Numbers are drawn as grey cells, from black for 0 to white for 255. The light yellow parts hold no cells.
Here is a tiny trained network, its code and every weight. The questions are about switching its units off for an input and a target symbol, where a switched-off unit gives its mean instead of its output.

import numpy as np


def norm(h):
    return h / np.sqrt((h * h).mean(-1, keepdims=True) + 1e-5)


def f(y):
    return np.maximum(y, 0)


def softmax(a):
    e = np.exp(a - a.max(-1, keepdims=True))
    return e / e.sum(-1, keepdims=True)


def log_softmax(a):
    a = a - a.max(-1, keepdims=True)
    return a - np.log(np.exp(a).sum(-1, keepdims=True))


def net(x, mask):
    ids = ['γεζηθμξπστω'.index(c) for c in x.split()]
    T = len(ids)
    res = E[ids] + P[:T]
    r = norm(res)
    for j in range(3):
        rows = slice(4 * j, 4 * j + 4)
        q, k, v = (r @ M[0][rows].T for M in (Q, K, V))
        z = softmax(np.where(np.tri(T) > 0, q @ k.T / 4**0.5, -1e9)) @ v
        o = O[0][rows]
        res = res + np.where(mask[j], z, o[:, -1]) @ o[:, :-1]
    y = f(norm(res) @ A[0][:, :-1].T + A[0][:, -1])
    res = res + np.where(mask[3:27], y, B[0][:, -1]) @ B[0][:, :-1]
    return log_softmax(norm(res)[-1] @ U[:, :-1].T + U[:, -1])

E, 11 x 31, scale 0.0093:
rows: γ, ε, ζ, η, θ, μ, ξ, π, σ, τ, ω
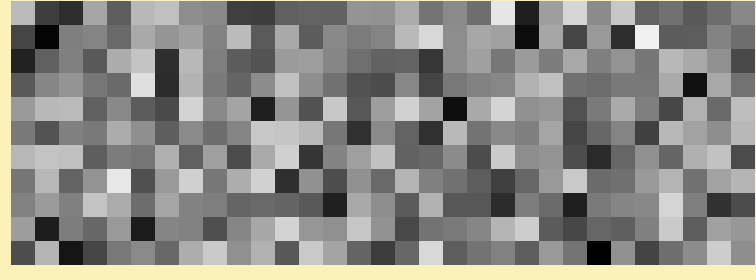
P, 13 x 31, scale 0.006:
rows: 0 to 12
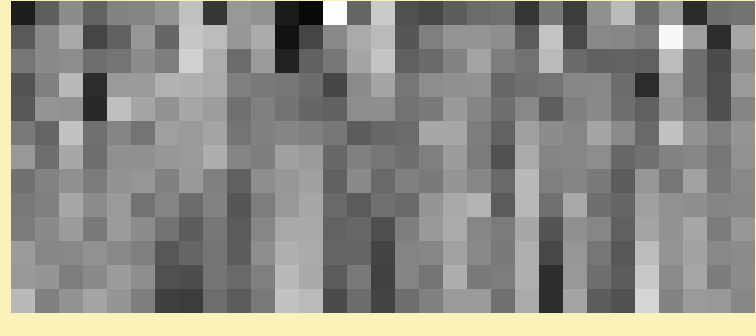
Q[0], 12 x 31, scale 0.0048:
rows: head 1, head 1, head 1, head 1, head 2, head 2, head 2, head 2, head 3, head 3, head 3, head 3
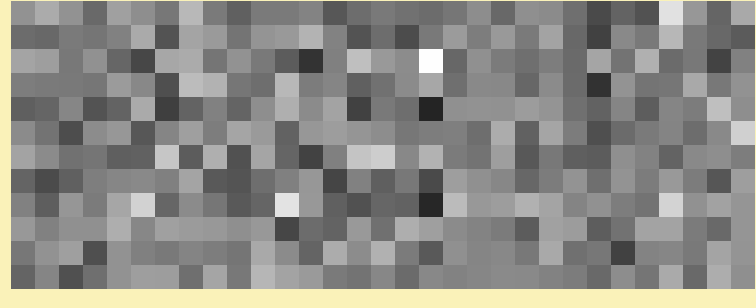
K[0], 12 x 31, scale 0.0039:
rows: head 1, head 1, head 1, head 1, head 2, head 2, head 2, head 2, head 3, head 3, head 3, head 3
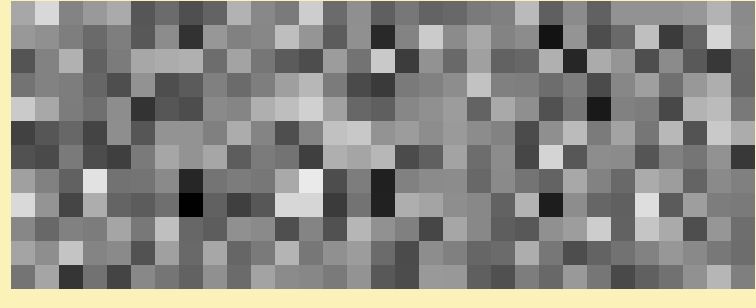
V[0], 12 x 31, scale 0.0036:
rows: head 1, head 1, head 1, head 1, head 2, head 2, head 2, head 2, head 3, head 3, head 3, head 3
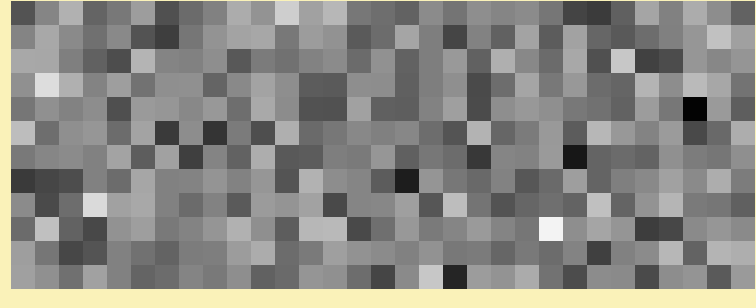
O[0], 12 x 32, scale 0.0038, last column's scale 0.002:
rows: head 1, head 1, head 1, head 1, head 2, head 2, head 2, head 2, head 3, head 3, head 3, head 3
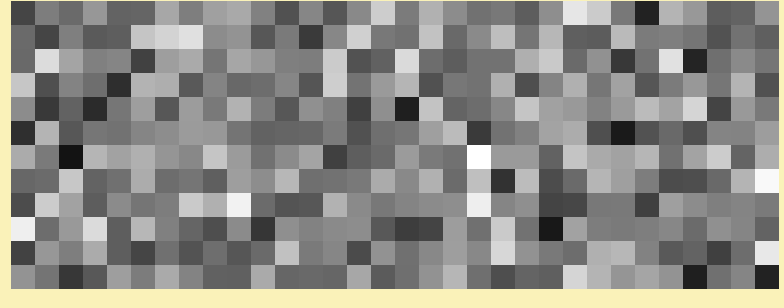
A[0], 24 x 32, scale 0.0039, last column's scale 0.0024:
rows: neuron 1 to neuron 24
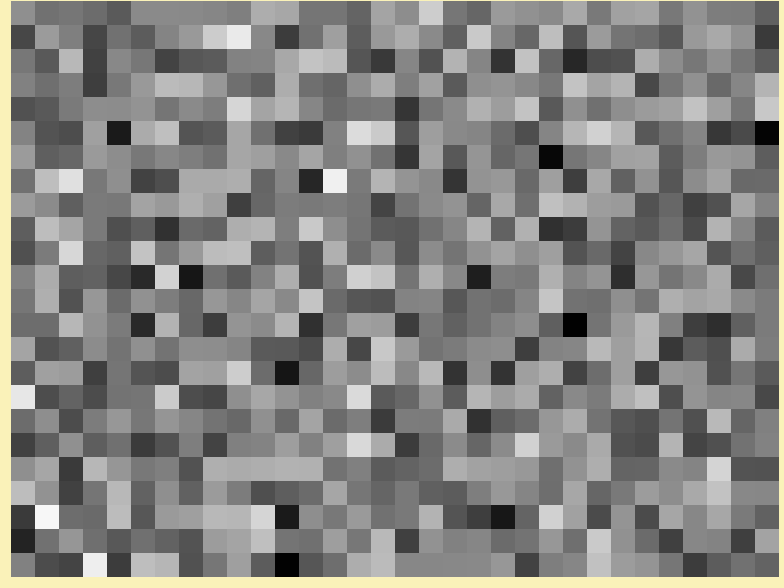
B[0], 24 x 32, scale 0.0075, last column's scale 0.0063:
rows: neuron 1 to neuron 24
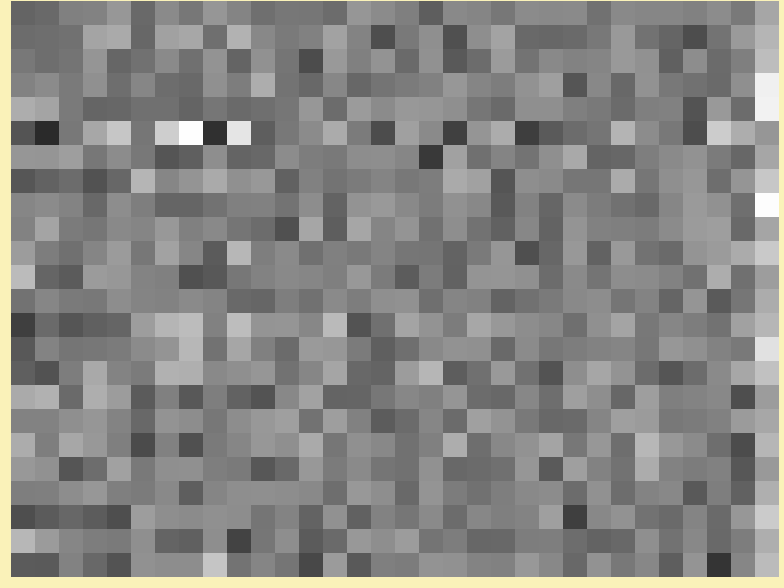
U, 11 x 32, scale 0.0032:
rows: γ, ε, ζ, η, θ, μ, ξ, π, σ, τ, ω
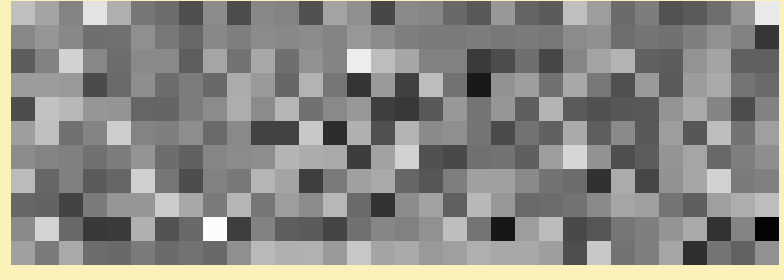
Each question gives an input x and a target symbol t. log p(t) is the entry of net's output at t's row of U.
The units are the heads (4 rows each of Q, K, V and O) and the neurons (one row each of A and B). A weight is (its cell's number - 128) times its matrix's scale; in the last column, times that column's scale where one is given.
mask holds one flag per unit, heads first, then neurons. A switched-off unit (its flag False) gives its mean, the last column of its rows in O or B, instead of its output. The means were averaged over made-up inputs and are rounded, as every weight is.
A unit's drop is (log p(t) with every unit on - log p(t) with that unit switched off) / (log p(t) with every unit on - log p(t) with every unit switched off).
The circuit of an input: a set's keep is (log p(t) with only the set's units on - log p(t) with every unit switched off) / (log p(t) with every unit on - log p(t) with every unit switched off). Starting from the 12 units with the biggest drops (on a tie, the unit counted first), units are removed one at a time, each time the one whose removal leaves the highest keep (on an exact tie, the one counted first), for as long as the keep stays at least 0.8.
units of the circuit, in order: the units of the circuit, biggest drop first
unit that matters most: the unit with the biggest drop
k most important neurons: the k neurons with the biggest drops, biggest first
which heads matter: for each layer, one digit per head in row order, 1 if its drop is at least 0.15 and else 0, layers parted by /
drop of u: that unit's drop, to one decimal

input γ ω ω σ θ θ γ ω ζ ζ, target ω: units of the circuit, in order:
[head 1; head 2; neuron 19]
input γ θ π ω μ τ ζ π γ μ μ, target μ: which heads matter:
011
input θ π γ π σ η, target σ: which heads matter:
001
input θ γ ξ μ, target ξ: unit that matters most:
head 1
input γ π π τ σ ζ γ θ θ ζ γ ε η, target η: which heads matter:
011
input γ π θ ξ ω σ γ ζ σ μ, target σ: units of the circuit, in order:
[head 3; neuron 2; neuron 16]
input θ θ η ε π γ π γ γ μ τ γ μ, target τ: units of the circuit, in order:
[head 3; head 1; neuron 23]
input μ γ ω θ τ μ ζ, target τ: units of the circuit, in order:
[neuron 23; head 3]
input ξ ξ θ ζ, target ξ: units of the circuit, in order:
[head 1; head 3]
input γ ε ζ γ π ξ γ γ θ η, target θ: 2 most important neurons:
[neuron 18; neuron 19]
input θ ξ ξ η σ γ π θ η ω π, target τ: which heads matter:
110
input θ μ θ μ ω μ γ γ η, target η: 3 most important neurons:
[neuron 11; neuron 3; neuron 19]
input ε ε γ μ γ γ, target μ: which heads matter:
101
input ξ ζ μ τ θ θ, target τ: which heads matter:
011
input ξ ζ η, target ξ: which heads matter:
101
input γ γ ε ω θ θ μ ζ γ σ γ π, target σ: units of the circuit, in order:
[neuron 22]
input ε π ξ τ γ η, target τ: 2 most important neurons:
[neuron 13; neuron 23]
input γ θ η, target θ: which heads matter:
010
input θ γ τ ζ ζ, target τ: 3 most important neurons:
[neuron 23; neuron 4; neuron 5]
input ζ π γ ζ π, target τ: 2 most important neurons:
[neuron 22; neuron 11]
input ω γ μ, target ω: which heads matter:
111
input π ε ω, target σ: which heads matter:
100
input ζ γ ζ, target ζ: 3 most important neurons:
[neuron 16; neuron 19; neuron 10]
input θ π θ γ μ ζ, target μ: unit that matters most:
head 3
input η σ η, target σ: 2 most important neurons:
[neuron 16; neuron 2]
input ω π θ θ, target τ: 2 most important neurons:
[neuron 4; neuron 9]
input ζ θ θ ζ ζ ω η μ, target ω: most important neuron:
[neuron 5]
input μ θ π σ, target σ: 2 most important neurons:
[neuron 6; neuron 14]
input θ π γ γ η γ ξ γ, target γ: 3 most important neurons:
[neuron 3; neuron 8; neuron 22]
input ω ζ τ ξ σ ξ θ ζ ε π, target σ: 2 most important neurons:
[neuron 22; neuron 2]
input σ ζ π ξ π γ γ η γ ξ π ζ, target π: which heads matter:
101
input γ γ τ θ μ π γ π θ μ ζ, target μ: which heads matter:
011
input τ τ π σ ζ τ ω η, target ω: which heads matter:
110
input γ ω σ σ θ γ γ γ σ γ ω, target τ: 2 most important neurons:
[neuron 4; neuron 7]
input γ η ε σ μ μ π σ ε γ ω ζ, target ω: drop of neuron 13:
0.0
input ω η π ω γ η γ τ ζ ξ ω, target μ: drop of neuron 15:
-0.1
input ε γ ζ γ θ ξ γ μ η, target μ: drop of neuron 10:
0.2
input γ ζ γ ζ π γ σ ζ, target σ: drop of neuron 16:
0.3
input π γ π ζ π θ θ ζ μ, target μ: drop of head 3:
0.3
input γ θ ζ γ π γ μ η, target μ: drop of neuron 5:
0.1
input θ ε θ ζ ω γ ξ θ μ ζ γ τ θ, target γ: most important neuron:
[neuron 5]
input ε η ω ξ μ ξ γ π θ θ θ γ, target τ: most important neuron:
[neuron 24]
